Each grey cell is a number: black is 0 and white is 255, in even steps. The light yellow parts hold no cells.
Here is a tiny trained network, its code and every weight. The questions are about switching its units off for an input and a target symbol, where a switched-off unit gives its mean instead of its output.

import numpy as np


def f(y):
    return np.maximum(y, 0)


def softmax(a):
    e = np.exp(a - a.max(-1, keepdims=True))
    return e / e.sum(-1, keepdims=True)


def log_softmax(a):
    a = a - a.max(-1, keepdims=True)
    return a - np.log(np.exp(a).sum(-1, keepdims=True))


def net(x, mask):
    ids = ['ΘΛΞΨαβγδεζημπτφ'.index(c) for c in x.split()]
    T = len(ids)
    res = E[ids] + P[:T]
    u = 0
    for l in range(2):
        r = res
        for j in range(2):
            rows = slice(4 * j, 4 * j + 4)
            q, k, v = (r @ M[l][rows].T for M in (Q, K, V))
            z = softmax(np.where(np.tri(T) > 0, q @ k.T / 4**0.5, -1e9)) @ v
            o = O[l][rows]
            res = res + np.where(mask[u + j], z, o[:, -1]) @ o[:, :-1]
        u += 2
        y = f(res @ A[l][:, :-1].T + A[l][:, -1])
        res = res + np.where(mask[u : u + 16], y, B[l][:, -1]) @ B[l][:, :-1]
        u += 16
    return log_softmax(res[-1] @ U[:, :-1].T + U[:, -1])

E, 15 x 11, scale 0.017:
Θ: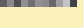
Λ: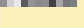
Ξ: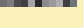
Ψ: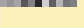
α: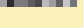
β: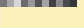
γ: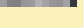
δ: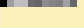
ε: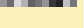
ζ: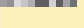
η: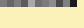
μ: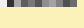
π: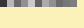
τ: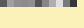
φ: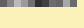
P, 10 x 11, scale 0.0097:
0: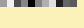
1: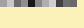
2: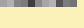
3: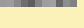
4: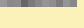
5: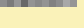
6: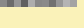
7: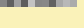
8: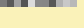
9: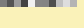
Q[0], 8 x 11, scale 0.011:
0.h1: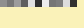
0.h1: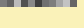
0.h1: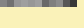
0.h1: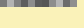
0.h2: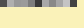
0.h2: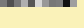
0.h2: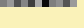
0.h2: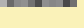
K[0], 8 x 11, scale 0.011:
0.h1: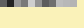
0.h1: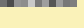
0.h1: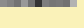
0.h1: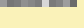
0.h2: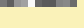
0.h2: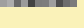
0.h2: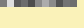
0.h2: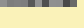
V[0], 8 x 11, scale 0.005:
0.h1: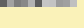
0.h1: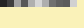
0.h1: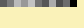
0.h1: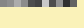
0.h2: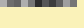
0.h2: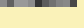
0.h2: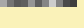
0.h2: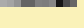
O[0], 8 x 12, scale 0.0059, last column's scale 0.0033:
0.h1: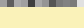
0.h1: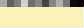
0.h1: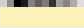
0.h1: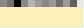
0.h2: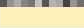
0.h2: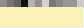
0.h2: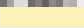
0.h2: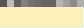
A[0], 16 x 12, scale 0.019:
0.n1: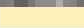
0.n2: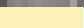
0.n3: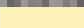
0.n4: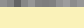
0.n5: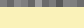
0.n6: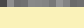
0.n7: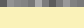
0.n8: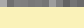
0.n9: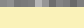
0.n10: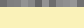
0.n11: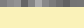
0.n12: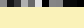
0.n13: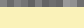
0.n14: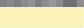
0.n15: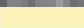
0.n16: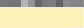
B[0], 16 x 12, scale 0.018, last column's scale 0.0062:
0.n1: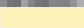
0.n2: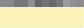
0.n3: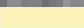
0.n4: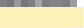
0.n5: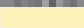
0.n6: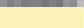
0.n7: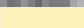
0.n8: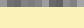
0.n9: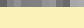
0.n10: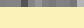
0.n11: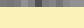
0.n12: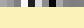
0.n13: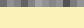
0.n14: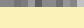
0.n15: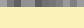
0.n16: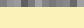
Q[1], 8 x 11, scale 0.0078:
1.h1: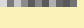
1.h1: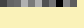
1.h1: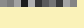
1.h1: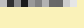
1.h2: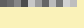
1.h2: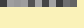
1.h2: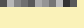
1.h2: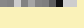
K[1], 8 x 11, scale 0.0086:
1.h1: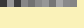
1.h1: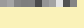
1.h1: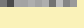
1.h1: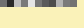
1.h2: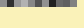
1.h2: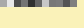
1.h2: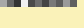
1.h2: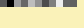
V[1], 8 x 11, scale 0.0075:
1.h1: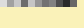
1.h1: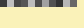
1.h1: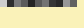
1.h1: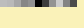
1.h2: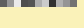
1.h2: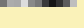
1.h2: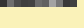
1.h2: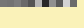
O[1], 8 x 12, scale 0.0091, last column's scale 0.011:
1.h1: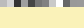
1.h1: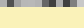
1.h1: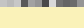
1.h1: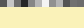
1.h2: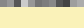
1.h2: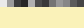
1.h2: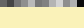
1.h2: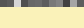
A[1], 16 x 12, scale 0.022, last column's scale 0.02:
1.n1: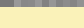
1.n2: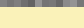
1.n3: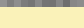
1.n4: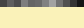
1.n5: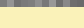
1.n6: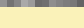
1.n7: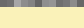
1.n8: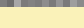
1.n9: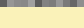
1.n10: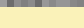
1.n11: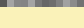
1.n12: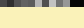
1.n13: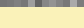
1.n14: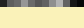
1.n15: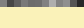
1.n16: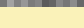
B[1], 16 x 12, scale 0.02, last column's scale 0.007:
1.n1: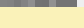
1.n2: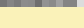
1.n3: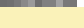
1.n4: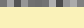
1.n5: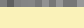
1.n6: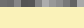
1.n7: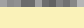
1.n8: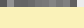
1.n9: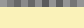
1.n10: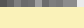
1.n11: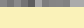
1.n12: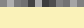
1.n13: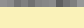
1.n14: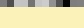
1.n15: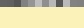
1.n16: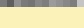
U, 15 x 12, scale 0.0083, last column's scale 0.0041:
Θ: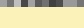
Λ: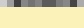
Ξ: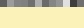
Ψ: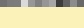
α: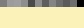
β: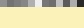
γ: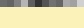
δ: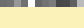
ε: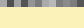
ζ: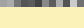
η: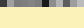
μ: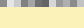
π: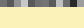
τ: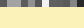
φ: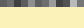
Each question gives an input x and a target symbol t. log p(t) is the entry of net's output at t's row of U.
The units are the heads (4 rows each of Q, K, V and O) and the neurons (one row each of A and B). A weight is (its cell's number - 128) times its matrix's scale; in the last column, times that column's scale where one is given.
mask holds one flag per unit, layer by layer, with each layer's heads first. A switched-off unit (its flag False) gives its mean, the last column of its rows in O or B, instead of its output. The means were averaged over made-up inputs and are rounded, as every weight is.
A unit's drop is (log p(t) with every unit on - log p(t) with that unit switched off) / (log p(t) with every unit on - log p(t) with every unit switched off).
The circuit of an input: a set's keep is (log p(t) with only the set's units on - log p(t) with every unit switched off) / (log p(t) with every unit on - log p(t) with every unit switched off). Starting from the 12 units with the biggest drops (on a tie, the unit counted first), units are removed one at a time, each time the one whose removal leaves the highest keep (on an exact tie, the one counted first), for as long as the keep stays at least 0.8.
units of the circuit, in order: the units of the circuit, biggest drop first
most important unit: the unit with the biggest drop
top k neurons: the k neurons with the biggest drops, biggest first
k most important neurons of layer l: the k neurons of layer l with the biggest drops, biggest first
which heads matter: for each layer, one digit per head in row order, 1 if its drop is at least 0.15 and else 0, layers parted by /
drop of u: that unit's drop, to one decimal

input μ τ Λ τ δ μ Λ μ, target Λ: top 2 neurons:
0.n8; 0.n9
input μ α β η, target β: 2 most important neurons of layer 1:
1.n8; 1.n1
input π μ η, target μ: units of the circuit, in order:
1.h1
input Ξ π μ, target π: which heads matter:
01 / 10
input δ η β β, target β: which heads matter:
10 / 11
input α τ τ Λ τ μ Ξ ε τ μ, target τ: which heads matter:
00 / 11
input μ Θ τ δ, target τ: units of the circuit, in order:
1.h1; 0.h2
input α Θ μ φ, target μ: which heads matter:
00 / 10
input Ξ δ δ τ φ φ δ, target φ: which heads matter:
01 / 01
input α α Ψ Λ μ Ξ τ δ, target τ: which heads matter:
01 / 11
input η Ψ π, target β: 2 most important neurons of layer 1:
1.n11; 1.n8
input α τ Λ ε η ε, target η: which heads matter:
00 / 11
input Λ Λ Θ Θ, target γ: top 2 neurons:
0.n9; 1.n2
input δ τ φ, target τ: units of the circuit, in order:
1.h1
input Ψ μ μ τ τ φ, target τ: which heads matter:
00 / 10
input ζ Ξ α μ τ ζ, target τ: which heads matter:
00 / 11
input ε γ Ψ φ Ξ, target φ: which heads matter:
00 / 01
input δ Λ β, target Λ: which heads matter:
00 / 01
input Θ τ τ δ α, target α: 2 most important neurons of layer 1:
1.n7; 1.n8
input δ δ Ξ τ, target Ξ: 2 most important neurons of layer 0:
0.n14; 0.n15
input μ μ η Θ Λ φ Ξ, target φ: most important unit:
1.n13
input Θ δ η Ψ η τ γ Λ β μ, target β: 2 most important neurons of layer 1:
1.n10; 1.n8
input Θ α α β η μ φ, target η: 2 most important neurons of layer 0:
0.n8; 0.n14
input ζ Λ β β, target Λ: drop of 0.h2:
-0.1
